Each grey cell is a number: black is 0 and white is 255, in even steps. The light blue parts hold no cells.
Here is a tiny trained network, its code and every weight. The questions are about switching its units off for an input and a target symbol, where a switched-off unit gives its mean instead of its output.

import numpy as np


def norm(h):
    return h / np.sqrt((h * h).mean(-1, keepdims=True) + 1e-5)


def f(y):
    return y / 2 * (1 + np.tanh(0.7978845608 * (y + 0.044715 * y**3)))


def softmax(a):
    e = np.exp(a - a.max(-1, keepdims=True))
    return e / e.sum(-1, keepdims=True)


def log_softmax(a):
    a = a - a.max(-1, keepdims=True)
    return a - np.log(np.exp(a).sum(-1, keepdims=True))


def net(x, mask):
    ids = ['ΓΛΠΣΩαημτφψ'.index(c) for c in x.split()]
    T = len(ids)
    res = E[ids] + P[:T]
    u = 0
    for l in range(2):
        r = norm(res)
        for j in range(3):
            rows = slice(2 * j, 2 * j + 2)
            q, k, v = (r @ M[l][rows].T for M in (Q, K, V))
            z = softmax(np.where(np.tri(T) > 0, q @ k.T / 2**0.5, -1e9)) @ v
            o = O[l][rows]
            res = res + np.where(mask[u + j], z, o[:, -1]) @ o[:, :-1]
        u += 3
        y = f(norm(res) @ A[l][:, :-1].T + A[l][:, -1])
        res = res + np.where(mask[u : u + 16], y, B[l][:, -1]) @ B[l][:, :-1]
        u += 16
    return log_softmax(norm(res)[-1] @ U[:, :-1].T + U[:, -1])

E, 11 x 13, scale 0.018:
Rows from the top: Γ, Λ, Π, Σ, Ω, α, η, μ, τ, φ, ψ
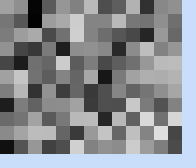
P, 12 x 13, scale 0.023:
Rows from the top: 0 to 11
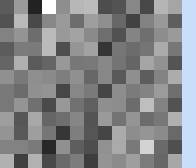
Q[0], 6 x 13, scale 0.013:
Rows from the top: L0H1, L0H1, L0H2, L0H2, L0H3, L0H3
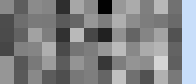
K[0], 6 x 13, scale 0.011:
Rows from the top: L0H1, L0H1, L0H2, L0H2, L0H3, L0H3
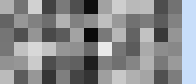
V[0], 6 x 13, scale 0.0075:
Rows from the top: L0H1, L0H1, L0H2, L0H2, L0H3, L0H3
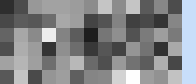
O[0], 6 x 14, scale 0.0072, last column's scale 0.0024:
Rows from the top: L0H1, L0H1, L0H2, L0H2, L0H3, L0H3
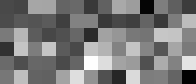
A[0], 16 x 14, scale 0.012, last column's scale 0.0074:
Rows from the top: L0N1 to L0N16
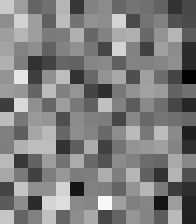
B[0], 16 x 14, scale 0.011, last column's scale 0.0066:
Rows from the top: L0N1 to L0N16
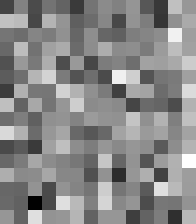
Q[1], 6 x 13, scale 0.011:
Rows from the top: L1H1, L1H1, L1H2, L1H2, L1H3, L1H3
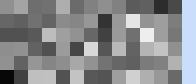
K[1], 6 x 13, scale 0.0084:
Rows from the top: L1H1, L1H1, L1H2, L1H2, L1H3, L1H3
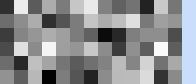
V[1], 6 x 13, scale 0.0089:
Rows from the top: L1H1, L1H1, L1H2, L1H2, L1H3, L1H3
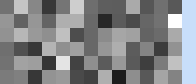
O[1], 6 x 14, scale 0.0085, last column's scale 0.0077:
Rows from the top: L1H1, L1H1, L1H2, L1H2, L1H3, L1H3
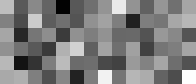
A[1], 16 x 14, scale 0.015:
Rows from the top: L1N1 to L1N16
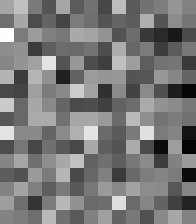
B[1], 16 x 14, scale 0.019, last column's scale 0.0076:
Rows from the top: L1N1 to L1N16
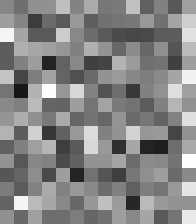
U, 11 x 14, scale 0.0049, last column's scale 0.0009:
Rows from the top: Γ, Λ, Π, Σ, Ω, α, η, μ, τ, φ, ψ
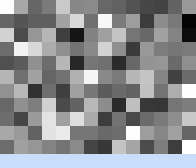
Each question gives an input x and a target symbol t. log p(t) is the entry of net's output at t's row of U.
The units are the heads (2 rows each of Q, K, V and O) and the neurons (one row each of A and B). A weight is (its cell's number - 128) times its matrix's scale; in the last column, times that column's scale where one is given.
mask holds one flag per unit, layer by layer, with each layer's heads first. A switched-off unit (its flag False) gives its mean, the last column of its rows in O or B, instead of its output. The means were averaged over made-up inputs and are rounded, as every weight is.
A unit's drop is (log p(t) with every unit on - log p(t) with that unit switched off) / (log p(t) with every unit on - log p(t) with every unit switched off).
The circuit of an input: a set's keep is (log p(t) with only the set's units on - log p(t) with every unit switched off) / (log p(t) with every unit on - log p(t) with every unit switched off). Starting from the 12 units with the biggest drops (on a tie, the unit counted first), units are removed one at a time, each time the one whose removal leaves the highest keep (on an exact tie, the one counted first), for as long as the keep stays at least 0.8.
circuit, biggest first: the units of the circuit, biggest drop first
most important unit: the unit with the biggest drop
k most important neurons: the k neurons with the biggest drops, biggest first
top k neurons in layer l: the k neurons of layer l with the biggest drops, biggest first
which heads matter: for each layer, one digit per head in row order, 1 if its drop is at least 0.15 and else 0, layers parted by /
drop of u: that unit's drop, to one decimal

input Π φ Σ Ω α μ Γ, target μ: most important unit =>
L1N11
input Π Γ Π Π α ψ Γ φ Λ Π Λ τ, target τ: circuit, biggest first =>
(L1H3 L0H2)
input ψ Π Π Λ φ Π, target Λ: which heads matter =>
011 / 100
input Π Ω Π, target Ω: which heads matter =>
000 / 101
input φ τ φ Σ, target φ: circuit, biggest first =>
(L0H1 L0N10 L0N11)
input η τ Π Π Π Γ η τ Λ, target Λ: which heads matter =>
010 / 000
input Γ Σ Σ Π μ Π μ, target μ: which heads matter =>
000 / 000
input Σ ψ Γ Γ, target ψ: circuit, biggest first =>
(L0H1 L1N5)
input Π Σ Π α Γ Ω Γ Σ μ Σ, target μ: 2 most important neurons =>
(L1N11 L0N5)
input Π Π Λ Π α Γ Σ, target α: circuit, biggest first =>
(L0H1 L1N10)
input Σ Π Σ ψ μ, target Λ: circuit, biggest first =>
(L0N14 L0N15)
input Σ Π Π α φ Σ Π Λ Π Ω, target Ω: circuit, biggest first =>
(L1N13 L1H1)
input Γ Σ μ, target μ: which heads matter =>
100 / 000
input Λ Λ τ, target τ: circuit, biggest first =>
(L1H3 L0N16)
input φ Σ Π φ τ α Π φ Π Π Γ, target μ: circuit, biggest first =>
(L0N1 L1N11)
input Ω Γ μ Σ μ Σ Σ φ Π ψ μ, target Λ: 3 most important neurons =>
(L0N14 L0N15 L0N8)
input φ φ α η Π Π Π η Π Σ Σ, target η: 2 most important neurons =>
(L0N5 L1N2)
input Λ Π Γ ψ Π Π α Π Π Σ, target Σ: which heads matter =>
000 / 101
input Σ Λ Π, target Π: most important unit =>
L0H3
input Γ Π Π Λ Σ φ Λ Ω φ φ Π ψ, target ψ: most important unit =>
L0H2
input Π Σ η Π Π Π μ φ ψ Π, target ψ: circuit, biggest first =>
(L1N5 L0H1)
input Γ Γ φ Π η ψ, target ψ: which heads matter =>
010 / 000
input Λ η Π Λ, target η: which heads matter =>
110 / 000
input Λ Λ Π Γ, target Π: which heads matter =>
011 / 000
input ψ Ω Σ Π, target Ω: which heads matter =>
010 / 001
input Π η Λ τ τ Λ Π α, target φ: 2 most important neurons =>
(L0N6 L1N1)
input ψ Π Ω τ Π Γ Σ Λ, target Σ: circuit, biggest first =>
(L1N15)
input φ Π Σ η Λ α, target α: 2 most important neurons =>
(L1N10 L0N12)
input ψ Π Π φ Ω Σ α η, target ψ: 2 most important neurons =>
(L0N6 L1N5)
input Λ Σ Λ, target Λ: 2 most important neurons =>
(L0N12 L0N15)
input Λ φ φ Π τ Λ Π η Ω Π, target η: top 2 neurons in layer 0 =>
(L0N12 L0N11)
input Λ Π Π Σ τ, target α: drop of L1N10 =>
0.3
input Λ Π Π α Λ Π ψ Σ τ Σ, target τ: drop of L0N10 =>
0.0
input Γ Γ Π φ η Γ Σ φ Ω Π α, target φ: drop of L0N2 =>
0.1
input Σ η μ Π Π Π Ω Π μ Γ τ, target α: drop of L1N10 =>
0.2
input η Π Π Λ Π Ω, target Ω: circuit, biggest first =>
(L1N13)
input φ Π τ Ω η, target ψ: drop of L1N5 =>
0.2
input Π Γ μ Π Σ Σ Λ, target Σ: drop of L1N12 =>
0.1
